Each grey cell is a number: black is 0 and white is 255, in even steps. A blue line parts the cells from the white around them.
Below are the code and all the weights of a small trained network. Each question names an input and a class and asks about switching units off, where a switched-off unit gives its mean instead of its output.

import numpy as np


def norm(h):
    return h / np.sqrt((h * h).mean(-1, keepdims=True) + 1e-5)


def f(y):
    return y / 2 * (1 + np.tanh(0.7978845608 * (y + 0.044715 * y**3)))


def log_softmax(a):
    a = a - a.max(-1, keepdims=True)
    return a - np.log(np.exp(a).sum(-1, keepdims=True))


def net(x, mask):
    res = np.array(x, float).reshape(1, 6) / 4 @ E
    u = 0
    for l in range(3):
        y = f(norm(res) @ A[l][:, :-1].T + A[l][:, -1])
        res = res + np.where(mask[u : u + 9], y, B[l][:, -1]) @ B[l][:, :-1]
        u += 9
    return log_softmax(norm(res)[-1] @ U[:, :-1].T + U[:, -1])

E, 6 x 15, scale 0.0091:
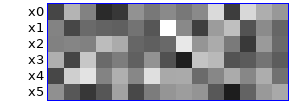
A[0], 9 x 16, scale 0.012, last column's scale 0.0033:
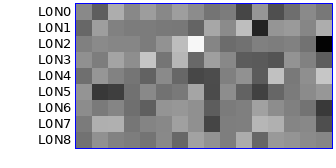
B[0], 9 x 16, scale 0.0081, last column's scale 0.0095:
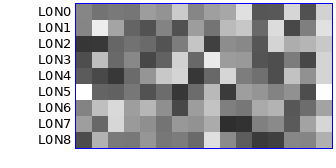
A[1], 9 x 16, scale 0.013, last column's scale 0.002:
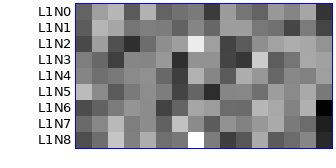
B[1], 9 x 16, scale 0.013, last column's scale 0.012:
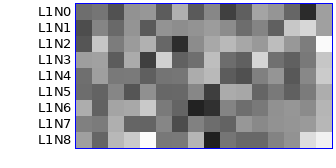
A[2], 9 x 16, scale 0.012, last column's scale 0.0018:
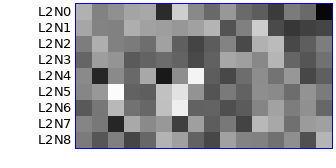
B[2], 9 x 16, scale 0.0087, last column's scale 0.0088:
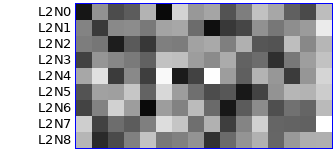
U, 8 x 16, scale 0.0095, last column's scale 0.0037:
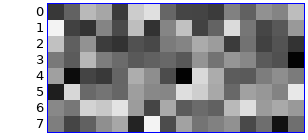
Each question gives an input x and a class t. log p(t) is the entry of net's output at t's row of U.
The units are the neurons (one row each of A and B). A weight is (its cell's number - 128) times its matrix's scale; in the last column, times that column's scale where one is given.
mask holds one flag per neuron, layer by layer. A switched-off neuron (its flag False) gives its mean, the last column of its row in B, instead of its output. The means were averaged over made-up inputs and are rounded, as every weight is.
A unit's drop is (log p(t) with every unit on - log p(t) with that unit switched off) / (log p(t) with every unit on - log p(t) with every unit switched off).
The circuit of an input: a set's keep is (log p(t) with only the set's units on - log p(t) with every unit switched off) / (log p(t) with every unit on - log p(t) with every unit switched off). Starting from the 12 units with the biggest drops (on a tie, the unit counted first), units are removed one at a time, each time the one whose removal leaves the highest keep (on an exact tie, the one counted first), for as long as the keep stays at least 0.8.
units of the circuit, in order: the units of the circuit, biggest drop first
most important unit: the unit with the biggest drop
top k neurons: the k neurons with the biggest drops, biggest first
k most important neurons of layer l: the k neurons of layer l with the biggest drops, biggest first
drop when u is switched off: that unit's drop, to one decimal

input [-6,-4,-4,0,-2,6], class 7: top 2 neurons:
(L0N3; L0N0)
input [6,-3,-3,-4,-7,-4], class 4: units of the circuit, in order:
(L0N4)
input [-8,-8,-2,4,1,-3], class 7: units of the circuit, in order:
(L2N0; L0N3)
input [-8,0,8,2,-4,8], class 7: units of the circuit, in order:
(L0N3; L2N0)
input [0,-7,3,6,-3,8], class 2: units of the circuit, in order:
(L0N5; L0N1)
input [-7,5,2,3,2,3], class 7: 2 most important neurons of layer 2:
(L2N0; L2N7)
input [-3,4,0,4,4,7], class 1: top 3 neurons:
(L0N5; L2N4; L1N2)
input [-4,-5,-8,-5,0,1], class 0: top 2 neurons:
(L0N2; L0N4)
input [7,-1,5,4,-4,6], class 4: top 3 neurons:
(L1N2; L0N4; L1N5)
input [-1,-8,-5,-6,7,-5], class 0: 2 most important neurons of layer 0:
(L0N4; L0N2)
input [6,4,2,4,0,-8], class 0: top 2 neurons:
(L1N2; L0N4)
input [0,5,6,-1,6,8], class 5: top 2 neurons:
(L0N3; L0N7)
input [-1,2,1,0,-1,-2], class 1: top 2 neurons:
(L0N7; L0N1)
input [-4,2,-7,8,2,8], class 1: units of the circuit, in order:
(L0N5)
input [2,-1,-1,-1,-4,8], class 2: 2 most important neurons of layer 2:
(L2N4; L2N1)
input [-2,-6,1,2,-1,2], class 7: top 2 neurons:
(L1N2; L0N3)
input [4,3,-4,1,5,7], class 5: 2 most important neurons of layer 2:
(L2N3; L2N1)
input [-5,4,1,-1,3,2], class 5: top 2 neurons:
(L0N0; L0N2)
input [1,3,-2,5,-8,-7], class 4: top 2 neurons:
(L0N4; L1N5)
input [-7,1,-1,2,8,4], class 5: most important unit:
L0N2
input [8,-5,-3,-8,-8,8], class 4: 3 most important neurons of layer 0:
(L0N4; L0N3; L0N5)
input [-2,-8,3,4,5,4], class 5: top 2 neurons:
(L0N3; L0N1)
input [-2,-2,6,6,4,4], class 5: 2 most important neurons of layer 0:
(L0N1; L0N5)
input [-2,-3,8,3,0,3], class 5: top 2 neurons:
(L0N1; L1N8)
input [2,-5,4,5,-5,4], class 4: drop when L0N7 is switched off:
0.0
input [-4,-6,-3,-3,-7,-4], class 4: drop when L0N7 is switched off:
0.1
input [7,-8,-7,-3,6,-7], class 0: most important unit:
L2N6
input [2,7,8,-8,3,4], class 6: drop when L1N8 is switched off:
0.2
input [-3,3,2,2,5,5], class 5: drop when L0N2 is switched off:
0.5
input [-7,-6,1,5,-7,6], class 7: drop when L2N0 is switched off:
0.2
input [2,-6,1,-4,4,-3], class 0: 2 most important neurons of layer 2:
(L2N6; L2N5)
